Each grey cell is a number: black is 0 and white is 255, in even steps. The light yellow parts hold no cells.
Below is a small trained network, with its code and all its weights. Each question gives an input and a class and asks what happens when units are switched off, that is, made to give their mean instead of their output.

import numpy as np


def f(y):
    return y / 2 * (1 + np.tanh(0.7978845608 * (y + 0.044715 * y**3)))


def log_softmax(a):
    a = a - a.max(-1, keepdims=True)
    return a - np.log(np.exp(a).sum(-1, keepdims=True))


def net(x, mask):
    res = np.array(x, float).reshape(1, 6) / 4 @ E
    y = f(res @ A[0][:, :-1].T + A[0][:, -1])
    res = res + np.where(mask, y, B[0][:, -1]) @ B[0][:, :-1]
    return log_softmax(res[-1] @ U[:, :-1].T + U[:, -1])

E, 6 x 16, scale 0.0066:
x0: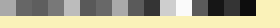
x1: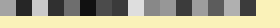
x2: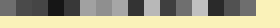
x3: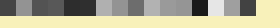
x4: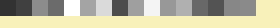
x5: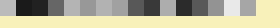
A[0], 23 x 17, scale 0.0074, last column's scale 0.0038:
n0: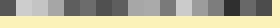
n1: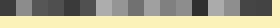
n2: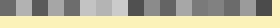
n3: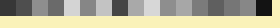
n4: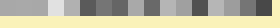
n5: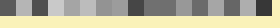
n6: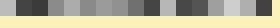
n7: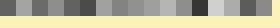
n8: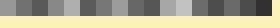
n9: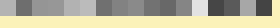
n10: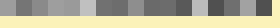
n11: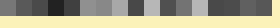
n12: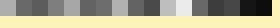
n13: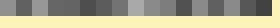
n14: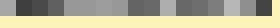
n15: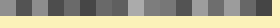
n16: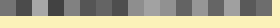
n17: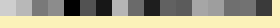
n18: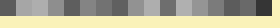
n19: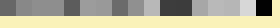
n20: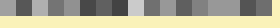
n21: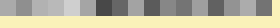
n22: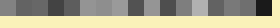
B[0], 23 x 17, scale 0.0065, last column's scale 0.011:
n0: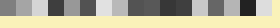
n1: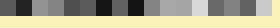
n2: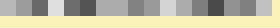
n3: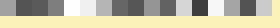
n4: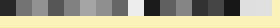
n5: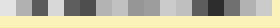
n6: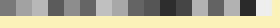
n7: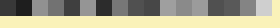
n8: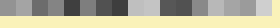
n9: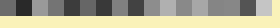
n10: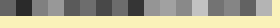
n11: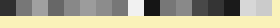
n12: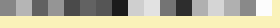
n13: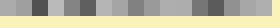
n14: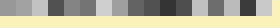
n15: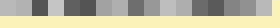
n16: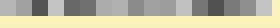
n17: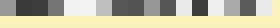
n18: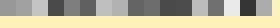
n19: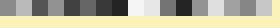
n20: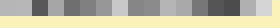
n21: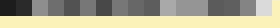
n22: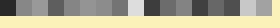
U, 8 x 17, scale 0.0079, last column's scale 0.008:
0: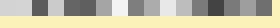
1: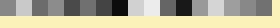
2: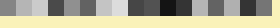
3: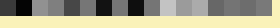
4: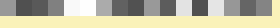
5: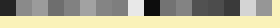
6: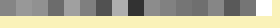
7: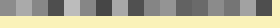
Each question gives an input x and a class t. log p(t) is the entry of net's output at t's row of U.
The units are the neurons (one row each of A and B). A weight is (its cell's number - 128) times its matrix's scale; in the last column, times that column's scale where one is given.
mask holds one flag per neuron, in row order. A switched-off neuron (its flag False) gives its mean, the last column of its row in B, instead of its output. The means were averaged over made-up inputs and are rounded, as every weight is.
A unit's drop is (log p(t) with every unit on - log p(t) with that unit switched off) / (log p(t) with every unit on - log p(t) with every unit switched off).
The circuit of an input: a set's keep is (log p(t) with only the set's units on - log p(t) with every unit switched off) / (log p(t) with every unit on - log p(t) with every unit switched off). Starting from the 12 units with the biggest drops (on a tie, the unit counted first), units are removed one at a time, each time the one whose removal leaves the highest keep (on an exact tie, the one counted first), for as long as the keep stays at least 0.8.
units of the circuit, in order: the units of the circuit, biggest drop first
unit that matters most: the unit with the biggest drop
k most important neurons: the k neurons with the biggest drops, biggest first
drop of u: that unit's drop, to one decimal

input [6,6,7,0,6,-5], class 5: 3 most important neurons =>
[n11, n22, n17]
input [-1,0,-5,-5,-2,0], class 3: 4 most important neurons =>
[n11, n21, n10, n9]
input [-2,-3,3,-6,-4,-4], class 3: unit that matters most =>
n9
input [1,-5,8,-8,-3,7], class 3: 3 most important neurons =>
[n9, n10, n4]
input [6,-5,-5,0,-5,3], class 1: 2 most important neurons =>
[n12, n8]
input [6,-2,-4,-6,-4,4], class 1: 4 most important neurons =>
[n12, n8, n7, n1]
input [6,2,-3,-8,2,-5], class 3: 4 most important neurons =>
[n21, n9, n19, n10]
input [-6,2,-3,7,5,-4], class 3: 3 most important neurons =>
[n7, n1, n12]
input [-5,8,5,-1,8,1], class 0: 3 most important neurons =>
[n16, n15, n17]
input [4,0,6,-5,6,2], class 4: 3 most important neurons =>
[n3, n4, n7]
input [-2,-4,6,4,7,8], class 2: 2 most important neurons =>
[n14, n6]
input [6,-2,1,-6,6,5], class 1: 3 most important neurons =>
[n12, n8, n17]
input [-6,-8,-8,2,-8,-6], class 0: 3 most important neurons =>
[n5, n2, n3]
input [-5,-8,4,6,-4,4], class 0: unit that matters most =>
n5
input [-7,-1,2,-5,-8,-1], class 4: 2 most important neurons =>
[n17, n12]
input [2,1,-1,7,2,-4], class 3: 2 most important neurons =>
[n1, n7]
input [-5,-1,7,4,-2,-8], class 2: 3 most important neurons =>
[n0, n18, n4]
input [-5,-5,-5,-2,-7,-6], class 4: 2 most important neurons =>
[n17, n6]
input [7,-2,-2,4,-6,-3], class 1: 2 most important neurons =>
[n12, n8]
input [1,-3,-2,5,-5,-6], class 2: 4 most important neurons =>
[n0, n18, n3, n21]
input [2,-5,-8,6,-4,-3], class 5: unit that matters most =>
n4
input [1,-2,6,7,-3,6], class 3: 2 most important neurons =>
[n1, n0]
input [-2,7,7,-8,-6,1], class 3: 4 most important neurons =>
[n9, n10, n5, n4]
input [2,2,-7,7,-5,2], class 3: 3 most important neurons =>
[n7, n1, n11]
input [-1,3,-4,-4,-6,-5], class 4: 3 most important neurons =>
[n17, n6, n14]
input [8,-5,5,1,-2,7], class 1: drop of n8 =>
0.3
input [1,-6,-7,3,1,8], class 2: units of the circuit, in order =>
[n6]
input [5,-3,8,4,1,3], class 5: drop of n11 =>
1.2
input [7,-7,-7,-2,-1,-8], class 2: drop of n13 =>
0.1
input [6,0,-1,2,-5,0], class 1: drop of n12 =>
0.8
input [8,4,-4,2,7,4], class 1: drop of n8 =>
0.4
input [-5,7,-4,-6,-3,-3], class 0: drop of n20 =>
0.2
